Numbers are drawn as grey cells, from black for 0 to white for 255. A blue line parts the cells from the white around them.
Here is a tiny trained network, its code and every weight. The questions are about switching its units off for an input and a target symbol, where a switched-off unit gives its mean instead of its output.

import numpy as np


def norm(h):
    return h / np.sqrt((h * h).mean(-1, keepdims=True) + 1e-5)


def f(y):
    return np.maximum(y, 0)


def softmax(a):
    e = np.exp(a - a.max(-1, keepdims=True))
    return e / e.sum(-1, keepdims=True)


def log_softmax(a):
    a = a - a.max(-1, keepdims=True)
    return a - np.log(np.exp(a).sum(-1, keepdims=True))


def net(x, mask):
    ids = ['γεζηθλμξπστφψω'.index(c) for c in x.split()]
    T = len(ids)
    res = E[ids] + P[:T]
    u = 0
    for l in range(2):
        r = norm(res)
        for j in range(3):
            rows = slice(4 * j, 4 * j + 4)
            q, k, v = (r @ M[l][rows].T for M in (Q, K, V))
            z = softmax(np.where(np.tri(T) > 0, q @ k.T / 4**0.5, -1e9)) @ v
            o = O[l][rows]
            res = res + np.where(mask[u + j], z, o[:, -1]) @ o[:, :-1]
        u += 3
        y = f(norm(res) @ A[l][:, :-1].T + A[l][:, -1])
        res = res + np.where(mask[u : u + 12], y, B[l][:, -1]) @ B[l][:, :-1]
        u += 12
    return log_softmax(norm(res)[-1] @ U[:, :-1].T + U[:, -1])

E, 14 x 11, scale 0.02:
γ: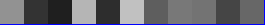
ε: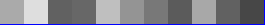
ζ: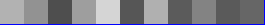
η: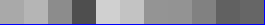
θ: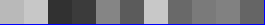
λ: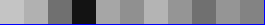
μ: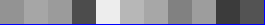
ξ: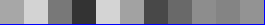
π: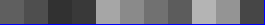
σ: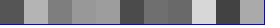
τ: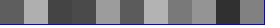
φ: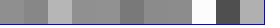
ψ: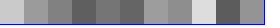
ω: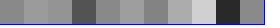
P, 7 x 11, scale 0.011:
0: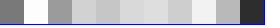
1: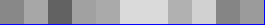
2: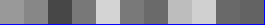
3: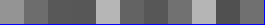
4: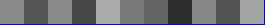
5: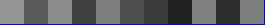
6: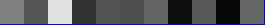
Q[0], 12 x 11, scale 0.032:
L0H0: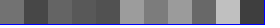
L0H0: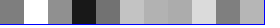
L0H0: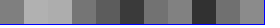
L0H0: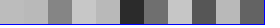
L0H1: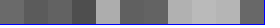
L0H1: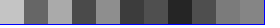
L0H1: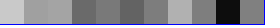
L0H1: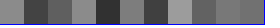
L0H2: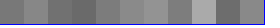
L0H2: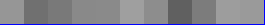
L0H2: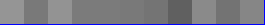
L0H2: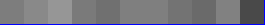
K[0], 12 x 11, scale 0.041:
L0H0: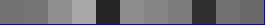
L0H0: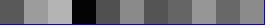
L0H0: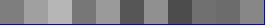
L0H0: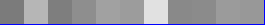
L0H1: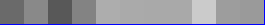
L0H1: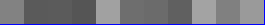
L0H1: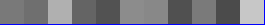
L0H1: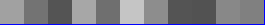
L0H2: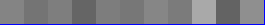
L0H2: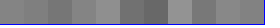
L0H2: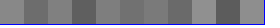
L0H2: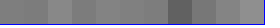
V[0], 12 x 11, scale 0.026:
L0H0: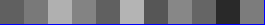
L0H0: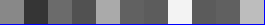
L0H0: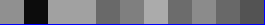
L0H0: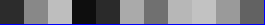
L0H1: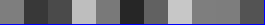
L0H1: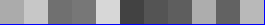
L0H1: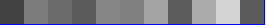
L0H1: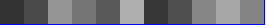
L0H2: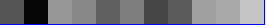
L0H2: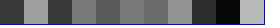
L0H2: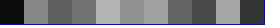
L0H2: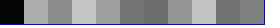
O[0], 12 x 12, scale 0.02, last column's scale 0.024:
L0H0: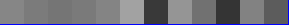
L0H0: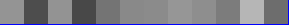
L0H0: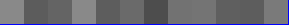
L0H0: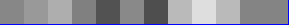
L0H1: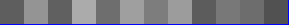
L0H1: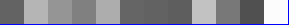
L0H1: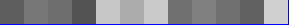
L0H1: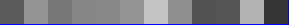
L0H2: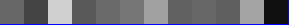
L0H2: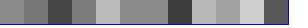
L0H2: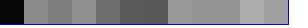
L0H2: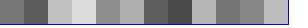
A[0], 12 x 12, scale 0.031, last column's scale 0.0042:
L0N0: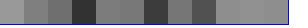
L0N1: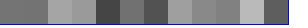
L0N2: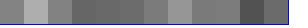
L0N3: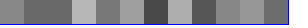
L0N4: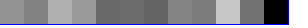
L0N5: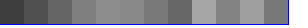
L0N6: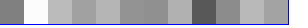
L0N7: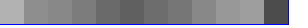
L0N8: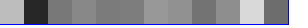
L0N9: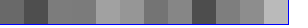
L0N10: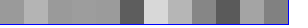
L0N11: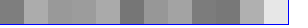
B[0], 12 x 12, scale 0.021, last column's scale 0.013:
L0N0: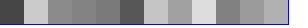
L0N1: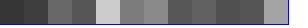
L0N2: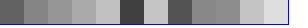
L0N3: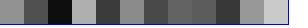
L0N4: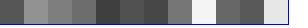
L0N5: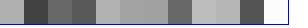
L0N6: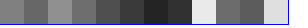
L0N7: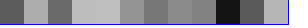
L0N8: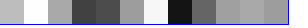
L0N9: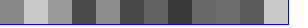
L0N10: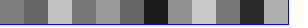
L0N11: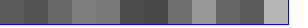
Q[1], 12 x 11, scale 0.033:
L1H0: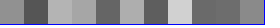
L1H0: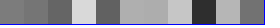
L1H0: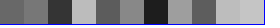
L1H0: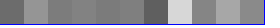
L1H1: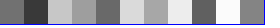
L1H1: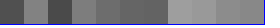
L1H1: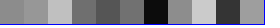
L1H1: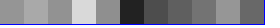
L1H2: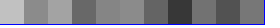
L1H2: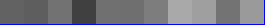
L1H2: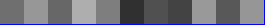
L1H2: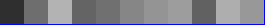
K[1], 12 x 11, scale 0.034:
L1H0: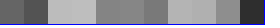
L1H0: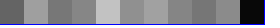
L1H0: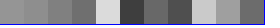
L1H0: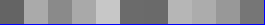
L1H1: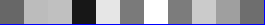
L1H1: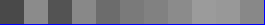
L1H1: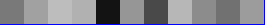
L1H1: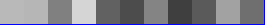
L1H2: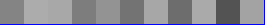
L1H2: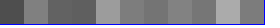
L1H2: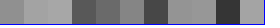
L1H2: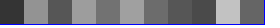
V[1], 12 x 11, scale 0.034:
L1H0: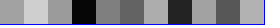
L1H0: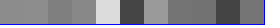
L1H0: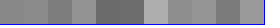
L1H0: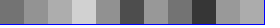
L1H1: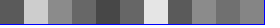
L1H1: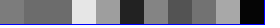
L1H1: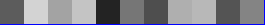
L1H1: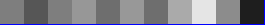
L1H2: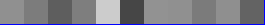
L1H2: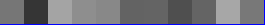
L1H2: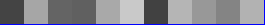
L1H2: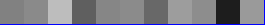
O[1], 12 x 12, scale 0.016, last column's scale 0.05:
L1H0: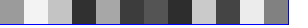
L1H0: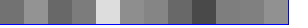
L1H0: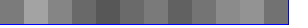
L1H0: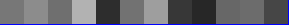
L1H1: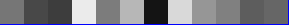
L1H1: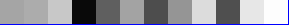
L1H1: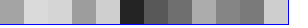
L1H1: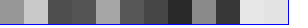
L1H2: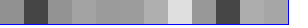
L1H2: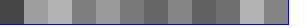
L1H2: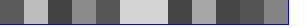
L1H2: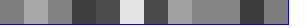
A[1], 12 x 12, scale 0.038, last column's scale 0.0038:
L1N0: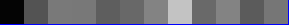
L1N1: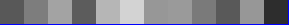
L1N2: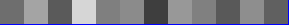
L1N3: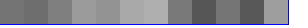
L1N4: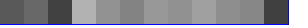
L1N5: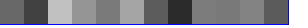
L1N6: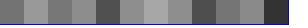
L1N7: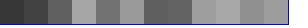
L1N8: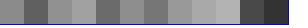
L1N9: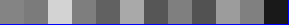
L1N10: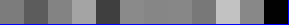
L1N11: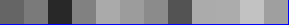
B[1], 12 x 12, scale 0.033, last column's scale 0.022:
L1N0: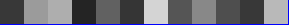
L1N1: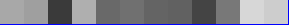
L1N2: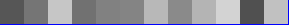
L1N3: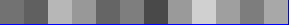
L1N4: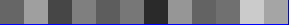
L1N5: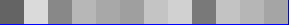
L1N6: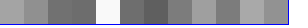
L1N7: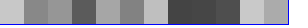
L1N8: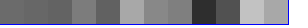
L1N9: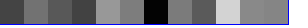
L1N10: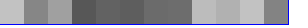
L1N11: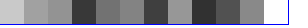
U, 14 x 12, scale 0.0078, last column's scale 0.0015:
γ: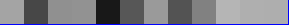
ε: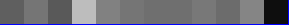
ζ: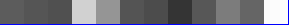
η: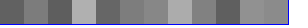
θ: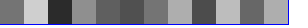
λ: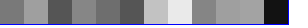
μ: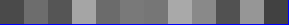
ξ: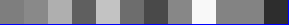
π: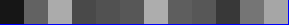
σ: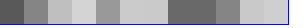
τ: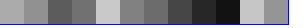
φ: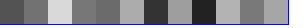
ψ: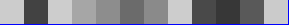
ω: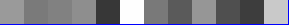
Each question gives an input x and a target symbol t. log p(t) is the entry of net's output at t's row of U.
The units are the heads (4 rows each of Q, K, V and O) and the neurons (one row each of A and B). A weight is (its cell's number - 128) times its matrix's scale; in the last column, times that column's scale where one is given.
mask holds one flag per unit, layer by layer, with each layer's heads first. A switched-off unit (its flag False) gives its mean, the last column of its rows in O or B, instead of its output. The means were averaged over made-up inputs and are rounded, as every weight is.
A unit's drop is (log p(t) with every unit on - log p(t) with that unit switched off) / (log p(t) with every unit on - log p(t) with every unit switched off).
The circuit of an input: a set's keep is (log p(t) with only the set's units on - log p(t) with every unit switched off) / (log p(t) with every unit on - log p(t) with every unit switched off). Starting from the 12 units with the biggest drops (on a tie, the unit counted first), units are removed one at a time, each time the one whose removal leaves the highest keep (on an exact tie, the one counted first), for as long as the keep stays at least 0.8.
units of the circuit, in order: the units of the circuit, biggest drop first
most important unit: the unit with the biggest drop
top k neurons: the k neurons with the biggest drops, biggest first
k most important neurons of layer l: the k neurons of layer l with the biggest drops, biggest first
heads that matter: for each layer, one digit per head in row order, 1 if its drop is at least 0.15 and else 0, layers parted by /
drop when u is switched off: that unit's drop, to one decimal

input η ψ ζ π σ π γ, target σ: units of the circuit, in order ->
[L0H1; L1H1; L0H2; L1N5]
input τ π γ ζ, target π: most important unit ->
L0H0
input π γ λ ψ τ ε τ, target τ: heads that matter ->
111 / 100
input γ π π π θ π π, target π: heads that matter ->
110 / 110
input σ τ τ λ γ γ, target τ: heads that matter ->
101 / 000
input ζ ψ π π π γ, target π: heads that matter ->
011 / 010
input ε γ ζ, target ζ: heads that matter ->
110 / 110
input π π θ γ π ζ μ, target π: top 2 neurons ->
[L1N0; L1N8]
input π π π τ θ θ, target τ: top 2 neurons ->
[L1N11; L0N4]
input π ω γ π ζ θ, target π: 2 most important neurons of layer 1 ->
[L1N0; L1N8]
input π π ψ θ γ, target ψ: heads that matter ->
011 / 010
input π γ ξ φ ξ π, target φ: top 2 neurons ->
[L1N9; L1N3]
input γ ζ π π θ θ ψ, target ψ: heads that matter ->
011 / 110
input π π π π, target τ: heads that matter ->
010 / 010
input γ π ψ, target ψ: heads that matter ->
011 / 111
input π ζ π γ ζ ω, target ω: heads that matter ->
111 / 011
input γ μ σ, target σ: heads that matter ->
011 / 110
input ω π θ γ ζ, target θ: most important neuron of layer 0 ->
[L0N6]
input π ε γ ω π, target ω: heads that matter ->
110 / 111
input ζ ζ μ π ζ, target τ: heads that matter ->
100 / 000
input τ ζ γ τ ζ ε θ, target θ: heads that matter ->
111 / 110
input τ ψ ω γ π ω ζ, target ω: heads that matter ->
111 / 011
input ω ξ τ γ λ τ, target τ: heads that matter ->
001 / 010
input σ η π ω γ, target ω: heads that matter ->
110 / 011
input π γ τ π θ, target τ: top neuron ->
[L1N7]
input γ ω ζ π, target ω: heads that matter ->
111 / 101
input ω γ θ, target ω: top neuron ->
[L0N3]
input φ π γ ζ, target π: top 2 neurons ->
[L1N8; L0N4]
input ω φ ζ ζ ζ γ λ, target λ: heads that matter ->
111 / 010
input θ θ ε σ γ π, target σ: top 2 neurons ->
[L1N5; L1N11]
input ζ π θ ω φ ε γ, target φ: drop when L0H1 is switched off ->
0.8
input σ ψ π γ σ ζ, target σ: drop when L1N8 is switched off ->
0.2
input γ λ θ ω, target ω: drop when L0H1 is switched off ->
0.7
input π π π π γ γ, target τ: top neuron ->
[L0N8]
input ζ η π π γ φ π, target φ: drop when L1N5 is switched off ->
0.1
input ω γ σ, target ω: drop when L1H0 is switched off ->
0.7
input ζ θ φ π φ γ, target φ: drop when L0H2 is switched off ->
0.7
